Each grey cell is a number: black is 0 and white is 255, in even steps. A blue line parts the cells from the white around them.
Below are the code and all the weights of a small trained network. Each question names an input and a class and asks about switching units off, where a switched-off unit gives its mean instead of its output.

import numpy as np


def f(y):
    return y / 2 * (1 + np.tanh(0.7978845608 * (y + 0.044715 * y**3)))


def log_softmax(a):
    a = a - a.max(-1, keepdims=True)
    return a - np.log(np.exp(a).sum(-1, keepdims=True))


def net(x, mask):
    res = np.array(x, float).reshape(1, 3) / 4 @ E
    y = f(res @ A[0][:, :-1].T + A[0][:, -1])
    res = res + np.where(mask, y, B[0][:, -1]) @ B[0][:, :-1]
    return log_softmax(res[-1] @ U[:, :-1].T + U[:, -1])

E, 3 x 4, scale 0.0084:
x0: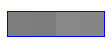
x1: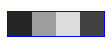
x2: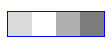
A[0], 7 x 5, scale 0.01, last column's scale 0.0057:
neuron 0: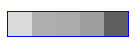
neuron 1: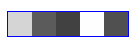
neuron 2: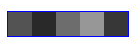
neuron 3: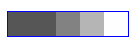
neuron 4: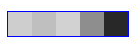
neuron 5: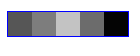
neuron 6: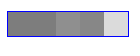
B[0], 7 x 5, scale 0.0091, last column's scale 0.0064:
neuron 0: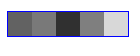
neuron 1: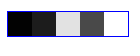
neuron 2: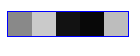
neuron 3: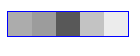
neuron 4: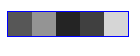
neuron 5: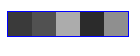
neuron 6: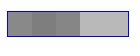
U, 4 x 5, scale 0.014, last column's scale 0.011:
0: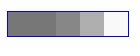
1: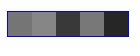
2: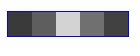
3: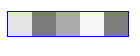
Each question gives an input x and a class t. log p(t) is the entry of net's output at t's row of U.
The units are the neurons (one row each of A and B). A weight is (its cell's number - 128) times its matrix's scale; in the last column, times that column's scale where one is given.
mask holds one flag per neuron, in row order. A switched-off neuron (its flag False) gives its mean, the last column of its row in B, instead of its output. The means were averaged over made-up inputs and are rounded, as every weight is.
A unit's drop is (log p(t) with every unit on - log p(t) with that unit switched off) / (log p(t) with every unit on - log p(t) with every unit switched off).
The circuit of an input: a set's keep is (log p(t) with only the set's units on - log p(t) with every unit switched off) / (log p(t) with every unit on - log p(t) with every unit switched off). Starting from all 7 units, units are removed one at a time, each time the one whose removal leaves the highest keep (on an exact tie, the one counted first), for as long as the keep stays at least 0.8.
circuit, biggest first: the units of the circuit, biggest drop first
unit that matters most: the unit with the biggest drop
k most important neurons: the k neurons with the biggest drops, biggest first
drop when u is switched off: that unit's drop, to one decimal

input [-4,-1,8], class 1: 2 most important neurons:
neuron 4; neuron 0
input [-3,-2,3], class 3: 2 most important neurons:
neuron 2; neuron 1
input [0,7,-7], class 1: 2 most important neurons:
neuron 2; neuron 1
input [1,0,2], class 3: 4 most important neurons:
neuron 1; neuron 2; neuron 4; neuron 5
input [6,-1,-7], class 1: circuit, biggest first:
neuron 2
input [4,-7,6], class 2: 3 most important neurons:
neuron 1; neuron 3; neuron 2
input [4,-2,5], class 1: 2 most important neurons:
neuron 4; neuron 0
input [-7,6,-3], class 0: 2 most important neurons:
neuron 1; neuron 3
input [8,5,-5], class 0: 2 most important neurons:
neuron 1; neuron 3
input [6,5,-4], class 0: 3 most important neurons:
neuron 1; neuron 3; neuron 4
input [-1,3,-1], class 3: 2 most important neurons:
neuron 1; neuron 4
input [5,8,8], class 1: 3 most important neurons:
neuron 4; neuron 1; neuron 0
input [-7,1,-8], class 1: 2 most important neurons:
neuron 2; neuron 1
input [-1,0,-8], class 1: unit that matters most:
neuron 2
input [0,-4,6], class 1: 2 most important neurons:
neuron 4; neuron 0
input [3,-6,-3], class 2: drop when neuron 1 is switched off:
1.2
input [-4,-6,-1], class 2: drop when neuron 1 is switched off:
1.0
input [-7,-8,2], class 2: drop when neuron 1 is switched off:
0.9
